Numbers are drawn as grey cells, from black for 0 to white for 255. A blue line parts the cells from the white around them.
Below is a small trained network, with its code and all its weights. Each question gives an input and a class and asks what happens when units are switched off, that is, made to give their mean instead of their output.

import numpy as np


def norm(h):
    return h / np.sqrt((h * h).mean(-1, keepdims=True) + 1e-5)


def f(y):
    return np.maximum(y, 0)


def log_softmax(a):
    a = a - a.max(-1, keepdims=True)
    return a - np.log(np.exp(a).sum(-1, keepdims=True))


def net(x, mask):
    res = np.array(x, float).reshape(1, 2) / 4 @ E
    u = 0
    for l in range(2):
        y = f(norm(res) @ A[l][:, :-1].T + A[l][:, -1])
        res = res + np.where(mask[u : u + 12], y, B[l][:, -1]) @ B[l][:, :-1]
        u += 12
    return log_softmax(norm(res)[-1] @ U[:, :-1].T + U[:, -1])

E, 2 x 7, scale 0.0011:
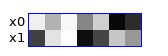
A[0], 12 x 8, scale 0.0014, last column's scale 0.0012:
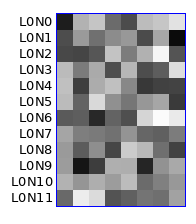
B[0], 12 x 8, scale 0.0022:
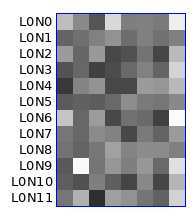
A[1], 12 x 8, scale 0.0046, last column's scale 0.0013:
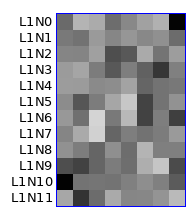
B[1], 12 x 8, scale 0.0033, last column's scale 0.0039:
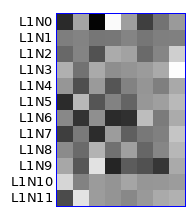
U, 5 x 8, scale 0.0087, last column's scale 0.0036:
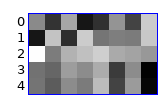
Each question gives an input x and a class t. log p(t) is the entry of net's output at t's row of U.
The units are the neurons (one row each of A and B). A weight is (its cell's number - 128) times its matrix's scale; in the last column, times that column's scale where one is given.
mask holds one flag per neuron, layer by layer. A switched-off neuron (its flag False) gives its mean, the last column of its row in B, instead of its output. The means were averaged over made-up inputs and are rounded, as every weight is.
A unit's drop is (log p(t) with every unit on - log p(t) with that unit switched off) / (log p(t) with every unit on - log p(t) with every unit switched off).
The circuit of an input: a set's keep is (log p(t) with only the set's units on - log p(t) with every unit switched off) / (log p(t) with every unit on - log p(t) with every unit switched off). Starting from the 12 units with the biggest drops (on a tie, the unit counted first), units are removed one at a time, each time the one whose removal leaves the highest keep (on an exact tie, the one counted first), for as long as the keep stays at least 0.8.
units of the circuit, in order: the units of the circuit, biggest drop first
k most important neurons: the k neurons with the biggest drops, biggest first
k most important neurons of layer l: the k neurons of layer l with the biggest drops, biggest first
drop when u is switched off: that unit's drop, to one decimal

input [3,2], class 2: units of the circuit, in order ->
(L1N3)
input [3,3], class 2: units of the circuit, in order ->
(L1N3 L1N9)
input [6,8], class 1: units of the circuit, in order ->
(L1N7 L1N0)
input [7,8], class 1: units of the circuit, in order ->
(L1N7 L1N0)
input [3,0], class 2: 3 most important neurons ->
(L0N3 L0N6 L1N3)
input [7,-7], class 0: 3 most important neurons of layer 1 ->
(L1N6 L1N4 L1N2)
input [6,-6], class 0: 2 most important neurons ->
(L1N6 L0N0)
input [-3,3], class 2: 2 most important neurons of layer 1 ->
(L1N7 L1N5)
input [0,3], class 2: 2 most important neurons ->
(L0N0 L0N11)
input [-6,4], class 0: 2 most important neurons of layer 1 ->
(L1N9 L1N3)
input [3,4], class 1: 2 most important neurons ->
(L1N7 L0N6)
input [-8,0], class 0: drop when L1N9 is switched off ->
0.2
